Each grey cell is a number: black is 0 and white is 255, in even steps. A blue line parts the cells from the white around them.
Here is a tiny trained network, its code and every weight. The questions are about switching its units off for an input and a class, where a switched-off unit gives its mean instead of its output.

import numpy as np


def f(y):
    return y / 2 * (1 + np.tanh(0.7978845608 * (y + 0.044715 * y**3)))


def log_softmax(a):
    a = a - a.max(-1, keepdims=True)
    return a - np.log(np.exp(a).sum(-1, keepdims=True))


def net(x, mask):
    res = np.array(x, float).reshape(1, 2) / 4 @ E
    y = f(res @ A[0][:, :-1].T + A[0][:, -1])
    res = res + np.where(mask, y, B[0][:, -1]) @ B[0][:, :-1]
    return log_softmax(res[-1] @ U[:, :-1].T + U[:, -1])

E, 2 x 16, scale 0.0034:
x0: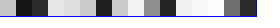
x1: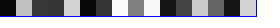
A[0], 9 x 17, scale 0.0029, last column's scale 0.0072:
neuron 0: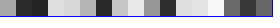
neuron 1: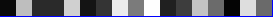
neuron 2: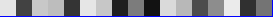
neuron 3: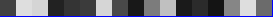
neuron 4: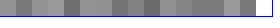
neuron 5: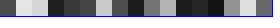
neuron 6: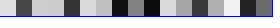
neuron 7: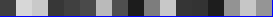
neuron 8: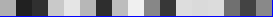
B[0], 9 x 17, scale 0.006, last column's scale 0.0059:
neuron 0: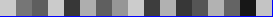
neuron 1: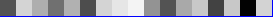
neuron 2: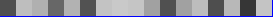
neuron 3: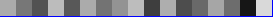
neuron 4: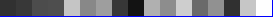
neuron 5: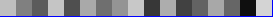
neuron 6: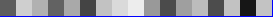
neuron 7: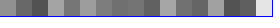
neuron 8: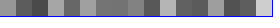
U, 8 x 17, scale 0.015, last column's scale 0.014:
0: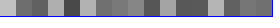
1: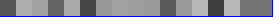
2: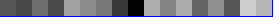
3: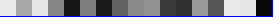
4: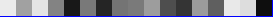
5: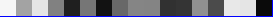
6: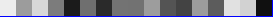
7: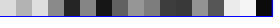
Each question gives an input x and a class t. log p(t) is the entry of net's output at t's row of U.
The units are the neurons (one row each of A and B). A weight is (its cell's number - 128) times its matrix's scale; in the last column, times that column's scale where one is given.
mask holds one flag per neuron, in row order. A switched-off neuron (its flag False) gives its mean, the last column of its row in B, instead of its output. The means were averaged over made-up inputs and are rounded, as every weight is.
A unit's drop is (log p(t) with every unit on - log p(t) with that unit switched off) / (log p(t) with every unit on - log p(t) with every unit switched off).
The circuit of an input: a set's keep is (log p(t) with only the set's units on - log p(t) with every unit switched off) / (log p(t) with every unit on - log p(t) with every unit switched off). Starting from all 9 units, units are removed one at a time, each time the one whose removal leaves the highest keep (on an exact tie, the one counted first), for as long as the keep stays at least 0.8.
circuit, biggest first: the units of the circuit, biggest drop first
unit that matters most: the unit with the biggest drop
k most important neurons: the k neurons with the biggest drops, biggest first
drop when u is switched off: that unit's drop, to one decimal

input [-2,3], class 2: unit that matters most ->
neuron 6
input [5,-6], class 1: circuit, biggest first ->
(neuron 6; neuron 2)
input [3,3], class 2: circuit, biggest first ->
(neuron 5; neuron 6)
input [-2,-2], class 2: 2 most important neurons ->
(neuron 1; neuron 0)
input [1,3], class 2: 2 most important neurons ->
(neuron 6; neuron 2)
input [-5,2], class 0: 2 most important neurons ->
(neuron 5; neuron 3)
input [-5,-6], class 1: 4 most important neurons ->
(neuron 6; neuron 2; neuron 0; neuron 8)
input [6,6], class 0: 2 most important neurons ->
(neuron 0; neuron 8)
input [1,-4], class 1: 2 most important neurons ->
(neuron 6; neuron 2)
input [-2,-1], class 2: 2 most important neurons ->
(neuron 0; neuron 1)
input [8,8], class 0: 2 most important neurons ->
(neuron 0; neuron 8)
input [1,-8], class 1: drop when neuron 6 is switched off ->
0.0
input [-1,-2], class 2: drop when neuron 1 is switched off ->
0.2
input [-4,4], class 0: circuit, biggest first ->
(neuron 2)
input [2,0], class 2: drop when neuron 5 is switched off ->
0.1
